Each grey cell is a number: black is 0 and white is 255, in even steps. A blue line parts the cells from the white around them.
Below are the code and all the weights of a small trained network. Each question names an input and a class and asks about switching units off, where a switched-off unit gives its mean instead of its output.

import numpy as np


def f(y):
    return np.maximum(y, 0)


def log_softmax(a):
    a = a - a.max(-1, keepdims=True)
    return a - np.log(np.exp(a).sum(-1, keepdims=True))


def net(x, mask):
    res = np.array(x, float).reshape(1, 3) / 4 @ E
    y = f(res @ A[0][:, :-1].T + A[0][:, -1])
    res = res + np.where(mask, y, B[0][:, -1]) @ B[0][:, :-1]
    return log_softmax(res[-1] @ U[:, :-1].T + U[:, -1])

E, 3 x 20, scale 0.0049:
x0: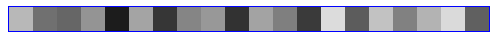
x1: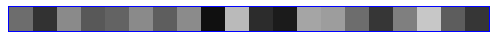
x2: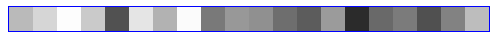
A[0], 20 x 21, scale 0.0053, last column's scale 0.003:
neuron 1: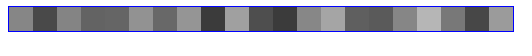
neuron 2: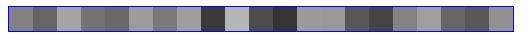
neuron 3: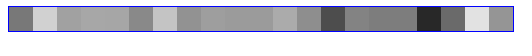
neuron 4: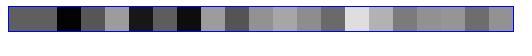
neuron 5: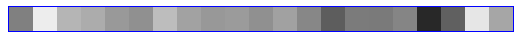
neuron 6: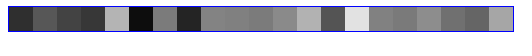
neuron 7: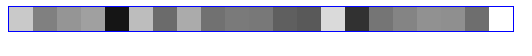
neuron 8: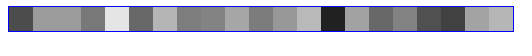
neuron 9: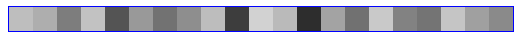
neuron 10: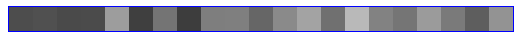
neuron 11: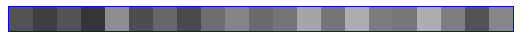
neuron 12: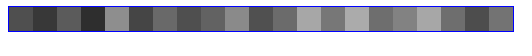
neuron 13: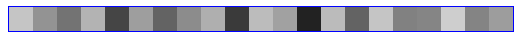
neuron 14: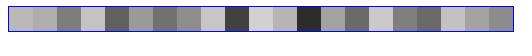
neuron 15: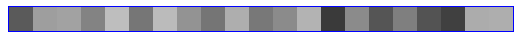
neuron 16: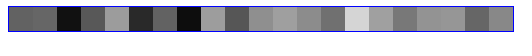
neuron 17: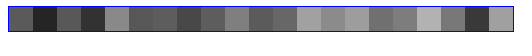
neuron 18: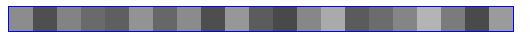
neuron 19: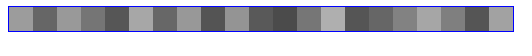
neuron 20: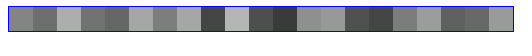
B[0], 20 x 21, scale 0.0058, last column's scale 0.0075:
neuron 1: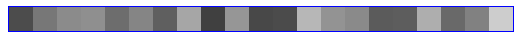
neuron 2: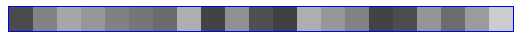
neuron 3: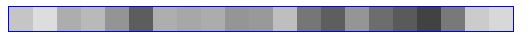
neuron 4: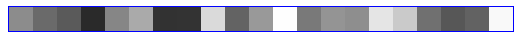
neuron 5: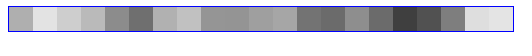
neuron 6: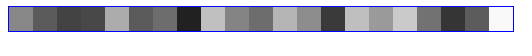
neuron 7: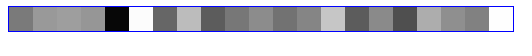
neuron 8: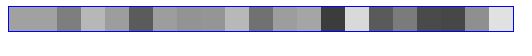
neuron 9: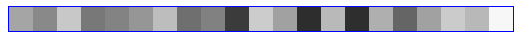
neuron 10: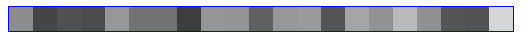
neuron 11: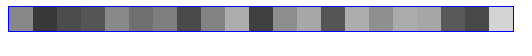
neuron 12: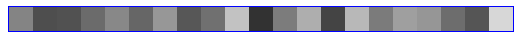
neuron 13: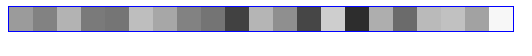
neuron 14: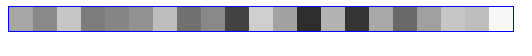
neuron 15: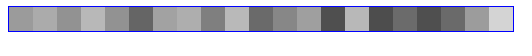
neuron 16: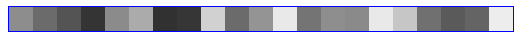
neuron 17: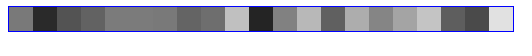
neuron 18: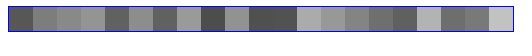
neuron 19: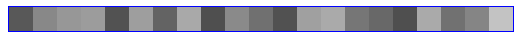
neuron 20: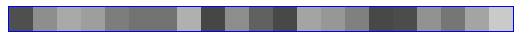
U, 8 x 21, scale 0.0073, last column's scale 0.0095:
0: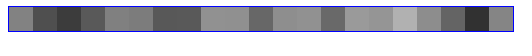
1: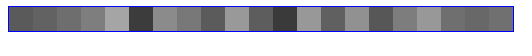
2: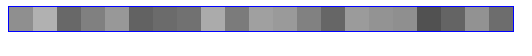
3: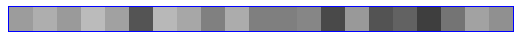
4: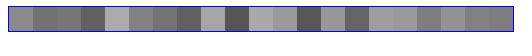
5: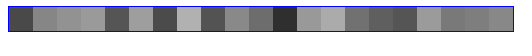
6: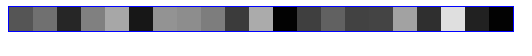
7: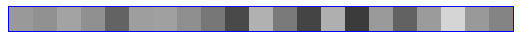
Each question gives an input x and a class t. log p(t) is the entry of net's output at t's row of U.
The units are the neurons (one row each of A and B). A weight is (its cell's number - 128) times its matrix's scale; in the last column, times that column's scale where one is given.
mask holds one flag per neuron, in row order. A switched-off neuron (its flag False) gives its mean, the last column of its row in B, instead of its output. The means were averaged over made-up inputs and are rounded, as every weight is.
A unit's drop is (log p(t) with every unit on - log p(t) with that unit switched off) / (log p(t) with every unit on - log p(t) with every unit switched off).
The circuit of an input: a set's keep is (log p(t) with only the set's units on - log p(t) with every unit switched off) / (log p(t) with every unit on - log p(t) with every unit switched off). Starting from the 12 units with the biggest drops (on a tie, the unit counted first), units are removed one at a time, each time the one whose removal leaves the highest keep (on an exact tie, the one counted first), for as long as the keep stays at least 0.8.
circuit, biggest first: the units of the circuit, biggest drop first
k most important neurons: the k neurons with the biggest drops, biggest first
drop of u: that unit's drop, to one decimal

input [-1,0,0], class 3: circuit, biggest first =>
[neuron 4; neuron 16]
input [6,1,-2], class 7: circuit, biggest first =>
[neuron 6; neuron 13]
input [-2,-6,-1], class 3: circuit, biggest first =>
[neuron 3; neuron 5]
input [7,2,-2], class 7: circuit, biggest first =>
[neuron 13; neuron 6]
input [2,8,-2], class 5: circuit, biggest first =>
[neuron 1]
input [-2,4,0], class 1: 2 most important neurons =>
[neuron 7; neuron 13]
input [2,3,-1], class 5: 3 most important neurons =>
[neuron 6; neuron 4; neuron 16]
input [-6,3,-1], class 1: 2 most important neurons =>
[neuron 4; neuron 16]
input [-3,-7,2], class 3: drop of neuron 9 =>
0.0
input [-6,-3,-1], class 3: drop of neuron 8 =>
0.1
